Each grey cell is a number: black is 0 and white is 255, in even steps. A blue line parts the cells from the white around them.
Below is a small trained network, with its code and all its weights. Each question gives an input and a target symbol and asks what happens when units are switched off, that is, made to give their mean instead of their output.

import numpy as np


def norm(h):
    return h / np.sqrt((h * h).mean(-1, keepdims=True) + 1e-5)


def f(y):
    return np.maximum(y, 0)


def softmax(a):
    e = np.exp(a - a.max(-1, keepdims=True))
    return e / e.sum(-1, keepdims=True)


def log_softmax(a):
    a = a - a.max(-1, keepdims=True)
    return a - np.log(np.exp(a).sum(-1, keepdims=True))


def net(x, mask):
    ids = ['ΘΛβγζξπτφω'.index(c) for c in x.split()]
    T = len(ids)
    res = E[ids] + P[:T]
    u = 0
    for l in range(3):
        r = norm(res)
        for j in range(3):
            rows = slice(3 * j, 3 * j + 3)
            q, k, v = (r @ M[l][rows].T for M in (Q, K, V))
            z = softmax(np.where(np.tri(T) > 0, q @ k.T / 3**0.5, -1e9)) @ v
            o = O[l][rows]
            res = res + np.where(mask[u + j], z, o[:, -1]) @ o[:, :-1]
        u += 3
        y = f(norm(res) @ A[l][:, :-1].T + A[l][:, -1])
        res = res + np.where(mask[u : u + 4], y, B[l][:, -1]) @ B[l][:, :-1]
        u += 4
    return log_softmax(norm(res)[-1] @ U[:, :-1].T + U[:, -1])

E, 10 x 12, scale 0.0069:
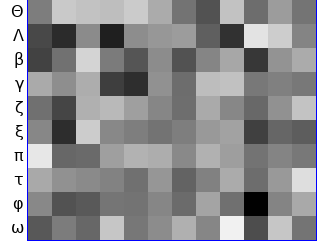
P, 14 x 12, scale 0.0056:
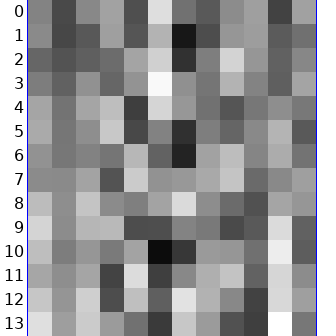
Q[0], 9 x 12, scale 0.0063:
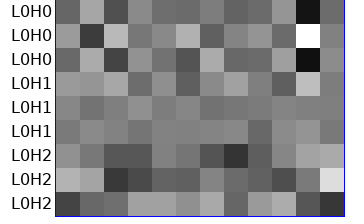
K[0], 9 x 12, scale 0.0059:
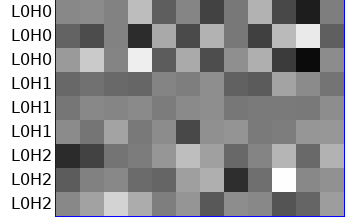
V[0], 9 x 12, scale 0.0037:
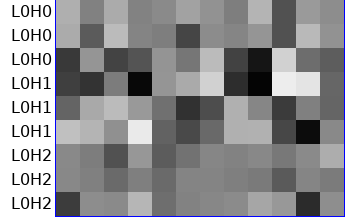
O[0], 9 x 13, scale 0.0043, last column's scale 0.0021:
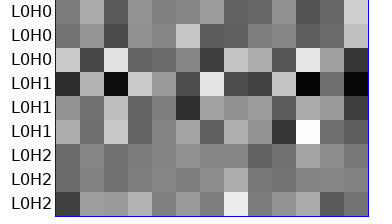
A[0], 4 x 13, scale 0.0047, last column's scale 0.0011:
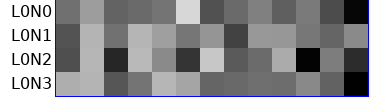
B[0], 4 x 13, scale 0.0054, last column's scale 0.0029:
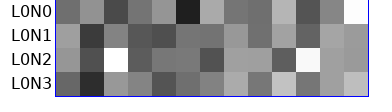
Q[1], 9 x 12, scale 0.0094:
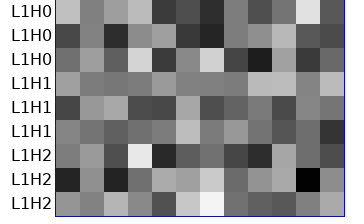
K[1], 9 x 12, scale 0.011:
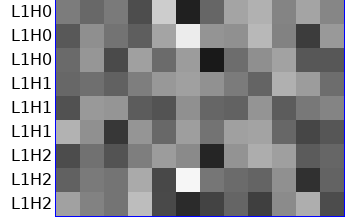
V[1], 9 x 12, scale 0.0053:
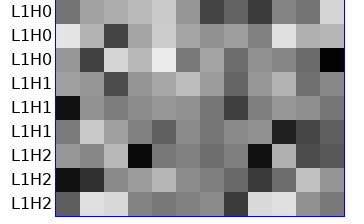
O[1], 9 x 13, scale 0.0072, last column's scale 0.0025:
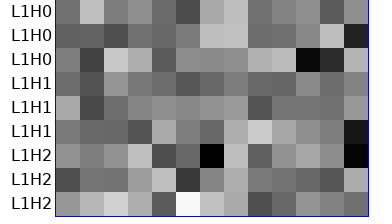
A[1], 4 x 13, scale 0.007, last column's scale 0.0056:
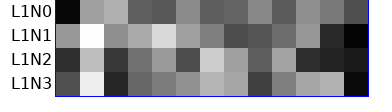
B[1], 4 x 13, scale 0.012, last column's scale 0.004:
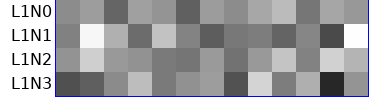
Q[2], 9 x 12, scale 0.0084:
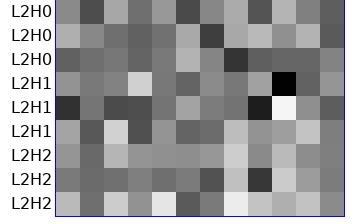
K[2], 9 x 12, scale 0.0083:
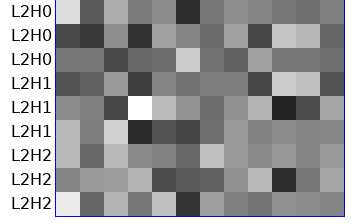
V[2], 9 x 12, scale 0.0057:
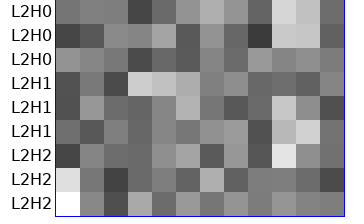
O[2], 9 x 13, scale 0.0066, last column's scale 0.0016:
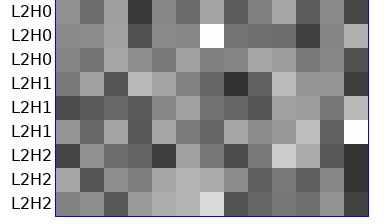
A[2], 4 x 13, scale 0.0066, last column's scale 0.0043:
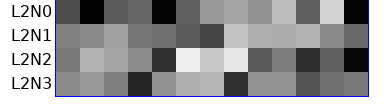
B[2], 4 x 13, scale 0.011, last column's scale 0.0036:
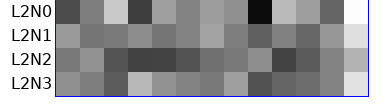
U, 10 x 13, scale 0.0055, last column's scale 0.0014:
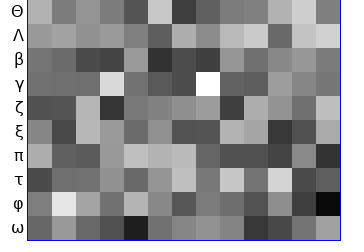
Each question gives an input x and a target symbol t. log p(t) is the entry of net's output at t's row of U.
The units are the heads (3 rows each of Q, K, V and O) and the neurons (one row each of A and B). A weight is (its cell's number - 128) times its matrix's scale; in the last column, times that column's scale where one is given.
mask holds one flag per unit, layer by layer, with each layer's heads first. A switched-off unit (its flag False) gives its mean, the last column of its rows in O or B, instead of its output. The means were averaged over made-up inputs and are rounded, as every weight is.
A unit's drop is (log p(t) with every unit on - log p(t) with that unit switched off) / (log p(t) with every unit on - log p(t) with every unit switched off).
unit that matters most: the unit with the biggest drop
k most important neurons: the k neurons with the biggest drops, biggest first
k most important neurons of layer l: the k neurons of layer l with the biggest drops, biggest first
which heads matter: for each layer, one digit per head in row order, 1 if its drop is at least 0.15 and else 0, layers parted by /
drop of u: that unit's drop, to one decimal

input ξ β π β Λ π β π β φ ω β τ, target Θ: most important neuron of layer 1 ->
[L1N1]
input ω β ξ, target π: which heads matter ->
100 / 001 / 000
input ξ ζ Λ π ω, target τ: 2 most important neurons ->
[L2N0; L1N1]
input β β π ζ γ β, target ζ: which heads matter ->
100 / 100 / 000
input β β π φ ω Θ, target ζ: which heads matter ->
100 / 100 / 000
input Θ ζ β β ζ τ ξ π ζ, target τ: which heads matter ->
110 / 100 / 000
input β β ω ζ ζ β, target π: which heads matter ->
110 / 101 / 000
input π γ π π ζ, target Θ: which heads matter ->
100 / 101 / 000
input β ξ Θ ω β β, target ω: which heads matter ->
100 / 101 / 000
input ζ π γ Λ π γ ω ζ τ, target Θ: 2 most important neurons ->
[L2N0; L0N0]
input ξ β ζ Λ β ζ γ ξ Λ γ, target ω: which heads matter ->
110 / 001 / 010
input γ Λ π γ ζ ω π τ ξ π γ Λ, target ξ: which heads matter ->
110 / 110 / 100
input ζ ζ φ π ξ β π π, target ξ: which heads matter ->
100 / 100 / 000
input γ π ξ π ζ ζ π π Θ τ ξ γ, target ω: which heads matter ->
100 / 001 / 000
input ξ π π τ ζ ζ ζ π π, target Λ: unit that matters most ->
L0H0
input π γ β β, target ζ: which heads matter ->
110 / 000 / 000
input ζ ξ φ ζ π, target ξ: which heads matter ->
000 / 100 / 000
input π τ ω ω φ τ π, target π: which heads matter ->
100 / 101 / 000
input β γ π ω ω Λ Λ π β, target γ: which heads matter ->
110 / 001 / 000
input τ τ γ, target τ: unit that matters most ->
L1H0
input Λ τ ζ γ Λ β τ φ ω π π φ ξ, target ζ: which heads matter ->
110 / 100 / 000
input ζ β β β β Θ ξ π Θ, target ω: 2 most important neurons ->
[L2N2; L0N1]
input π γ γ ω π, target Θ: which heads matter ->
000 / 101 / 000
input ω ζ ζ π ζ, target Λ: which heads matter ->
100 / 001 / 000
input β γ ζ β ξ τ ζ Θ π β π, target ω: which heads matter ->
100 / 101 / 000
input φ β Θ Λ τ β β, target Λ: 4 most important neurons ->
[L1N0; L2N0; L1N1; L2N1]
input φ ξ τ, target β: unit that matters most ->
L1H2
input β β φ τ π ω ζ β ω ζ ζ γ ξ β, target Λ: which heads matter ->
100 / 000 / 000
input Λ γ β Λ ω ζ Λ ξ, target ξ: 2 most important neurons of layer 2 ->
[L2N0; L2N3]
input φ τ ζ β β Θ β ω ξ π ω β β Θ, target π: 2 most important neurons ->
[L2N3; L0N1]
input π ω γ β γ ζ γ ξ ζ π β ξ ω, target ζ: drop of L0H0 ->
1.4
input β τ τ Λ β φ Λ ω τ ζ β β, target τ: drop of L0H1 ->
0.9
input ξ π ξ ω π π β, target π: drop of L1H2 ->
0.5
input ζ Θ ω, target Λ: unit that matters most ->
L1N2
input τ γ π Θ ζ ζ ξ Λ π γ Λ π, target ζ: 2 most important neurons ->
[L1N1; L2N0]
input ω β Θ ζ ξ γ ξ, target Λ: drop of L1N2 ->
0.6
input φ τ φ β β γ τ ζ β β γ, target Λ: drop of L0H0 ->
0.8
